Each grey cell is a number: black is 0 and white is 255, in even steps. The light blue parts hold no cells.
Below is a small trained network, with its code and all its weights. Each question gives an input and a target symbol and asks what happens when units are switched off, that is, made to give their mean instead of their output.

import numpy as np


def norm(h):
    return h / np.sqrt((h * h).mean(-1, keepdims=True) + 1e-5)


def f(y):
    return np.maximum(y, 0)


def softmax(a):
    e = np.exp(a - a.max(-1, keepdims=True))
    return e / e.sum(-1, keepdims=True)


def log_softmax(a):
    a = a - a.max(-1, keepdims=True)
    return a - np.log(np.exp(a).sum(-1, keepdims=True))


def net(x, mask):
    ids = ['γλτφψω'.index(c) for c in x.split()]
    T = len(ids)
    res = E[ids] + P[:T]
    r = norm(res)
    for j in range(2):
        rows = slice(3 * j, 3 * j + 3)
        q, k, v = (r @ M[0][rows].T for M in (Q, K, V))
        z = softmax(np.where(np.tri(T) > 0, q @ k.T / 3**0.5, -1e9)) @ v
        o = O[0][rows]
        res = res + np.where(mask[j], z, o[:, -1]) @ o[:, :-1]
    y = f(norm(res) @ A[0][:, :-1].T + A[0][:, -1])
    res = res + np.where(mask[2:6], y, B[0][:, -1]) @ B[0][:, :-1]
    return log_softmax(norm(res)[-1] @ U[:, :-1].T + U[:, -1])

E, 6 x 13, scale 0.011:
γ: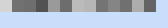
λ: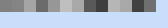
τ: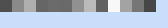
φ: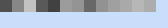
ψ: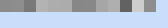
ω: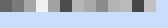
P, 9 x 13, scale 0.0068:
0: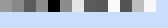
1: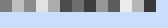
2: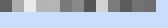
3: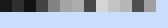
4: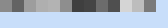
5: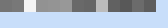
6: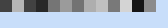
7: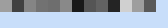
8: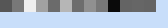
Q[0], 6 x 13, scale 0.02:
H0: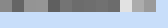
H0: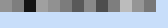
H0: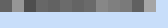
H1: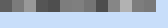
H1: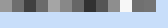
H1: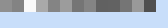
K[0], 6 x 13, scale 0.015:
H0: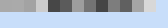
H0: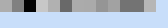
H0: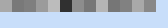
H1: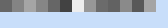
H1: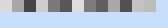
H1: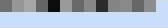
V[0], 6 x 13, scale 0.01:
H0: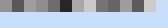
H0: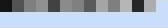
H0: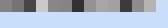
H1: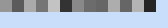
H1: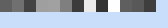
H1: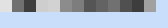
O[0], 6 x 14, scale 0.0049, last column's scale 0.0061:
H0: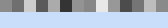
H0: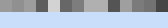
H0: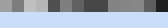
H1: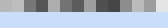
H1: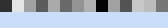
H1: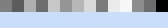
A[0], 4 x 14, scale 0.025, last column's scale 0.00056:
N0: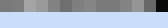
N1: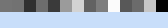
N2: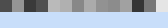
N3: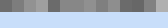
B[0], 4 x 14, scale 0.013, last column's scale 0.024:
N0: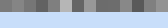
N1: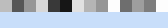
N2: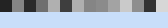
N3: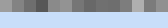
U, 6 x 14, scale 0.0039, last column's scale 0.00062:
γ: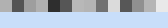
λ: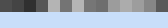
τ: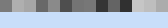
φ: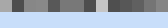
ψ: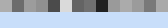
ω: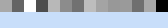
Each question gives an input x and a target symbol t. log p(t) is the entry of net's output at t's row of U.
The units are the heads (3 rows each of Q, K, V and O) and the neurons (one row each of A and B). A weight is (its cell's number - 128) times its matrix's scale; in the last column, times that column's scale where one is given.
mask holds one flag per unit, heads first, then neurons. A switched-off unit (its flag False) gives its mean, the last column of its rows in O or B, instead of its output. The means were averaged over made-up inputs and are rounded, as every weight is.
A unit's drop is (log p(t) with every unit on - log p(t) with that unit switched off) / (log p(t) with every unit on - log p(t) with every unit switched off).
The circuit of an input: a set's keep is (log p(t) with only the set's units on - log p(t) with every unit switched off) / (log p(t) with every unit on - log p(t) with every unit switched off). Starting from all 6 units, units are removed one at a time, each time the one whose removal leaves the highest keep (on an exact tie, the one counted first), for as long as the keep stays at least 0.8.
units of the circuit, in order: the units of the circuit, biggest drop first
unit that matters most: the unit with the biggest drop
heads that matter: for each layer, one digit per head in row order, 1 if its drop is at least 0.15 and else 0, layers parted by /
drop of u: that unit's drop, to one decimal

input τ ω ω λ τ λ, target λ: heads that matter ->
10
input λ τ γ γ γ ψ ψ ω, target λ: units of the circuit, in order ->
(N1)
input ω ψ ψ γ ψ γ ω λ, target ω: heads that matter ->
10
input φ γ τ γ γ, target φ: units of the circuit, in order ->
(H1, N1, N2)
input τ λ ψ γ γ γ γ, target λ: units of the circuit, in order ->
(H1, N1)
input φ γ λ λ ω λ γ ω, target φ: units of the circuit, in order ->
(H1, N1, N2)
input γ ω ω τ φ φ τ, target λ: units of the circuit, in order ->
(H0, N1)
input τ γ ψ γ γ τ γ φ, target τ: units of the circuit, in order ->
(N1, H1, N2)
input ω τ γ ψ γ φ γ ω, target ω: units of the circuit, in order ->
(H0, N1, N2)
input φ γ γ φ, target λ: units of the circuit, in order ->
(H1, N1, H0)
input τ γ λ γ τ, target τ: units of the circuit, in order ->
(H1, N1, N2)
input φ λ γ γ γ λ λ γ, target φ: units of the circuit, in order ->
(N1, H1, N2)
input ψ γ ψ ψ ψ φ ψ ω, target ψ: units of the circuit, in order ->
(H0, N1, N2)
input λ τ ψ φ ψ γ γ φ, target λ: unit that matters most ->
H0
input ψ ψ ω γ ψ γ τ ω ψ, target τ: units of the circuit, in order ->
(H1, N1)
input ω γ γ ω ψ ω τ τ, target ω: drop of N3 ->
0.0
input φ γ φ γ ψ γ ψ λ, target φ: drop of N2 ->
0.3
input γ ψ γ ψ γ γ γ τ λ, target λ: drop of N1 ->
0.1
